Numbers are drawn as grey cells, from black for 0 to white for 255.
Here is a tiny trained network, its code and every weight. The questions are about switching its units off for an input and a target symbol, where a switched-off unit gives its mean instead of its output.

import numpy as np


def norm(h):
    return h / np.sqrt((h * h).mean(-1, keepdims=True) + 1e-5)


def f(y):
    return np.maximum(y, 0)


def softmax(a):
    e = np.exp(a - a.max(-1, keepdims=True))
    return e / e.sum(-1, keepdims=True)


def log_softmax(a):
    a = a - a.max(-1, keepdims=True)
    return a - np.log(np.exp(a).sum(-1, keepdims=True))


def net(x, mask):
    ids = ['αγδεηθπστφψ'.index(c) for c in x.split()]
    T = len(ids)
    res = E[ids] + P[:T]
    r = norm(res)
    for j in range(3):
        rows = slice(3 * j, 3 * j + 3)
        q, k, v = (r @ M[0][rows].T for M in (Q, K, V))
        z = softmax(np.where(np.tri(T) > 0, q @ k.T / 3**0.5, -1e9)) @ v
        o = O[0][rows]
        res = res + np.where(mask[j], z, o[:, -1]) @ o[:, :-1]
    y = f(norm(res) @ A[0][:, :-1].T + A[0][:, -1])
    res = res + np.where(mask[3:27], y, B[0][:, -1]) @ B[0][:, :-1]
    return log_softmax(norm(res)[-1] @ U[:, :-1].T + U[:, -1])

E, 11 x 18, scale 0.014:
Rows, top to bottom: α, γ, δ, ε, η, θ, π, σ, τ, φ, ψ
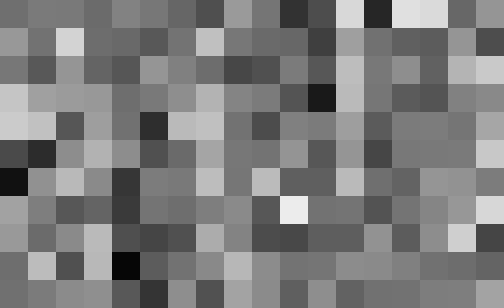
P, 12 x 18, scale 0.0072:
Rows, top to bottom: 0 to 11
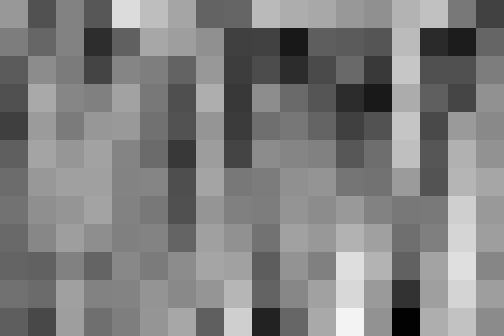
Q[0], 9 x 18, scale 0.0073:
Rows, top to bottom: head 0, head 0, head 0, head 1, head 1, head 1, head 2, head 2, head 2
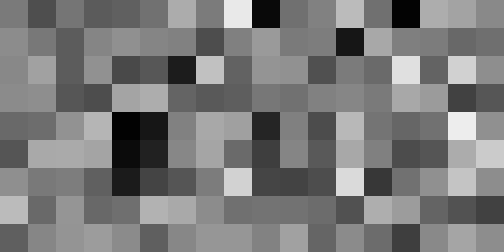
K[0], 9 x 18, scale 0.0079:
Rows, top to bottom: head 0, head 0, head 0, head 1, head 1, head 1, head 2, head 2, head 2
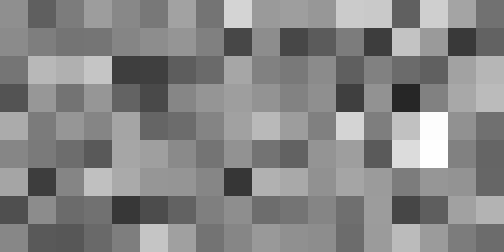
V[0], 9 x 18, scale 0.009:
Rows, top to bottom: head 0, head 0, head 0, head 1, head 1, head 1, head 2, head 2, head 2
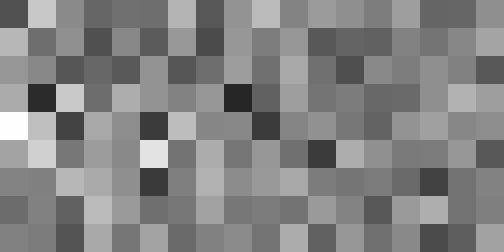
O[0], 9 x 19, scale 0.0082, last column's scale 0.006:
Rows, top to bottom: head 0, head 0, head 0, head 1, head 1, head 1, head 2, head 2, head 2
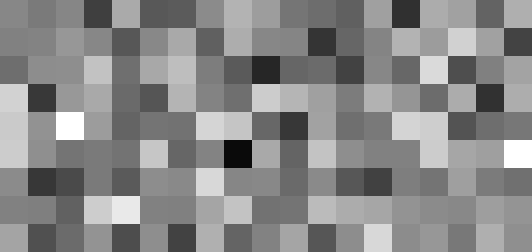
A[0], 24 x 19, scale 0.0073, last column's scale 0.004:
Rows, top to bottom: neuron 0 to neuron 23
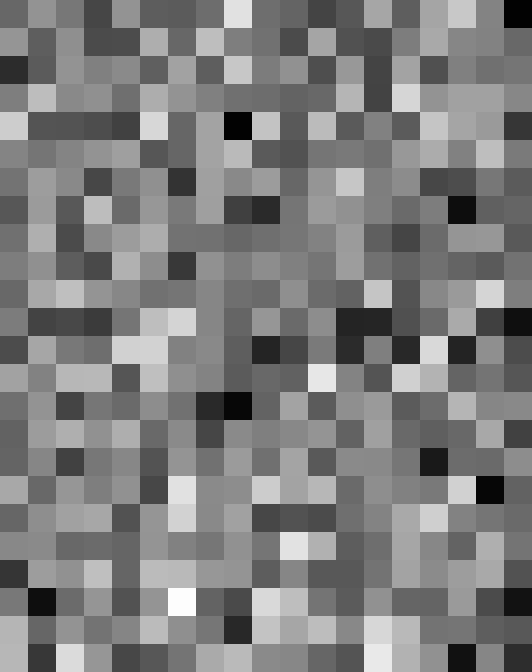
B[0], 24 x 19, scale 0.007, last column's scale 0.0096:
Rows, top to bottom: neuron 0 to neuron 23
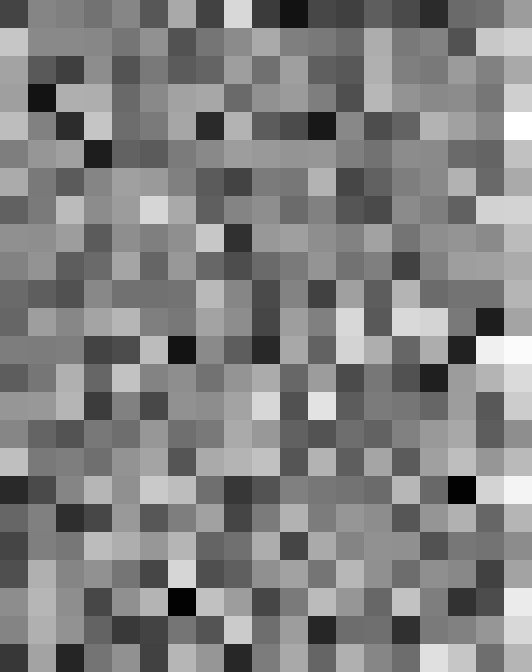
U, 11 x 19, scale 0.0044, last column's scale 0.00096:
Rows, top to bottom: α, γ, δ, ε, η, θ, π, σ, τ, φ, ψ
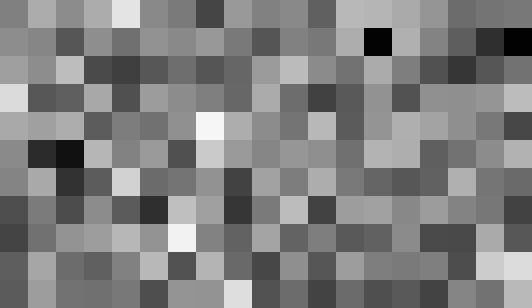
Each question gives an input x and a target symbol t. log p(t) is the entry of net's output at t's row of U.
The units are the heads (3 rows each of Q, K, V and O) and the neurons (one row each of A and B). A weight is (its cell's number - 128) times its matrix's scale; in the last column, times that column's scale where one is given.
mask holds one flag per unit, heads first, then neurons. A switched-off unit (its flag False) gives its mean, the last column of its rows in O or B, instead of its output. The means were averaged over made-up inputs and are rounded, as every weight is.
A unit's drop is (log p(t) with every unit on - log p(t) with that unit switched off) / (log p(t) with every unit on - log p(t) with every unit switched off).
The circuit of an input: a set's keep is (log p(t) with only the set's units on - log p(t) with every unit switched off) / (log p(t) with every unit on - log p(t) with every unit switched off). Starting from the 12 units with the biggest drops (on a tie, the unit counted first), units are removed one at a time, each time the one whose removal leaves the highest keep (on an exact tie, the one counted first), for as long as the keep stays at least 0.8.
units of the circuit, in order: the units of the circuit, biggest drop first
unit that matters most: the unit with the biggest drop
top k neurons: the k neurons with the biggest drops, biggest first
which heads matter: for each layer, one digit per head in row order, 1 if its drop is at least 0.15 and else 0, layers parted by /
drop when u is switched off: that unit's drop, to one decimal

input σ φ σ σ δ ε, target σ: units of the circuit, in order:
[neuron 23; head 1]
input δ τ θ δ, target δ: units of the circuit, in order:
[head 1; head 2; neuron 21]
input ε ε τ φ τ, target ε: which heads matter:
010
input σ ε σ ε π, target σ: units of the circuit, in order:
[head 1; neuron 23]
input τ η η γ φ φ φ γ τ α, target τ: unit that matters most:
head 0
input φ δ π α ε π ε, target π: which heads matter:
110
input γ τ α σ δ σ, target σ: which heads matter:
110
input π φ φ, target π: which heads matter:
010
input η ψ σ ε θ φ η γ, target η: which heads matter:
010
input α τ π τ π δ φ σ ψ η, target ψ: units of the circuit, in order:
[head 0; neuron 0]
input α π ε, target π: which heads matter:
100
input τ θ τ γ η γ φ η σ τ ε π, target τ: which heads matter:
000
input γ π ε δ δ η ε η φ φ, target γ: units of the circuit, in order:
[head 2; neuron 11]
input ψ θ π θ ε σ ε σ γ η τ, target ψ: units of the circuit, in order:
[head 1]
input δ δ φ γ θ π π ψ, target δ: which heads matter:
011
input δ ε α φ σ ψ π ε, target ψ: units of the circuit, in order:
[head 0; neuron 0; head 1]
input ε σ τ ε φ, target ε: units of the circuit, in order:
[head 1; neuron 4]
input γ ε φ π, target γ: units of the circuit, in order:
[neuron 11; head 2]
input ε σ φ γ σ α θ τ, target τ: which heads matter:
110
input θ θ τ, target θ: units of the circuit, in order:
[head 1; head 2; neuron 21]
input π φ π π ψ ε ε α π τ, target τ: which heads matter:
100
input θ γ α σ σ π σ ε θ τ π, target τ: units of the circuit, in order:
[head 0; neuron 12; neuron 13]
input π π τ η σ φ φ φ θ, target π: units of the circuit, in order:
[head 1; neuron 14]
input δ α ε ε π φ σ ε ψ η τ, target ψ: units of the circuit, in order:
[neuron 0; head 1]
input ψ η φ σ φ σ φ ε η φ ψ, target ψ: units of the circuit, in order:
[head 1]
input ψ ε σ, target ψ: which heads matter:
000
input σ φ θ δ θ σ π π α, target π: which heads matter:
110
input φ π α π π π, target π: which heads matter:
100
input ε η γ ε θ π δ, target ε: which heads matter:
010
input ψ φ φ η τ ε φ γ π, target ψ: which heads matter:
010
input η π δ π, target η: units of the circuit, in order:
[head 1]
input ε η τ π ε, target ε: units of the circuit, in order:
[neuron 4; head 1]
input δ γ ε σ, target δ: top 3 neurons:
[neuron 21; neuron 14; neuron 22]
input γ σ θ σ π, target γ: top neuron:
[neuron 21]
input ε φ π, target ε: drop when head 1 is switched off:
0.2
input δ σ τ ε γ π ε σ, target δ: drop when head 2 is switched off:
0.4
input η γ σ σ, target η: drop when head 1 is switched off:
1.1
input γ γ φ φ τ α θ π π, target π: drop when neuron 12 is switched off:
0.1
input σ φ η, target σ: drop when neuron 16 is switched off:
0.0
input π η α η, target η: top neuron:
[neuron 4]
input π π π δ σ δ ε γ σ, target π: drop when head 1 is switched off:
0.7
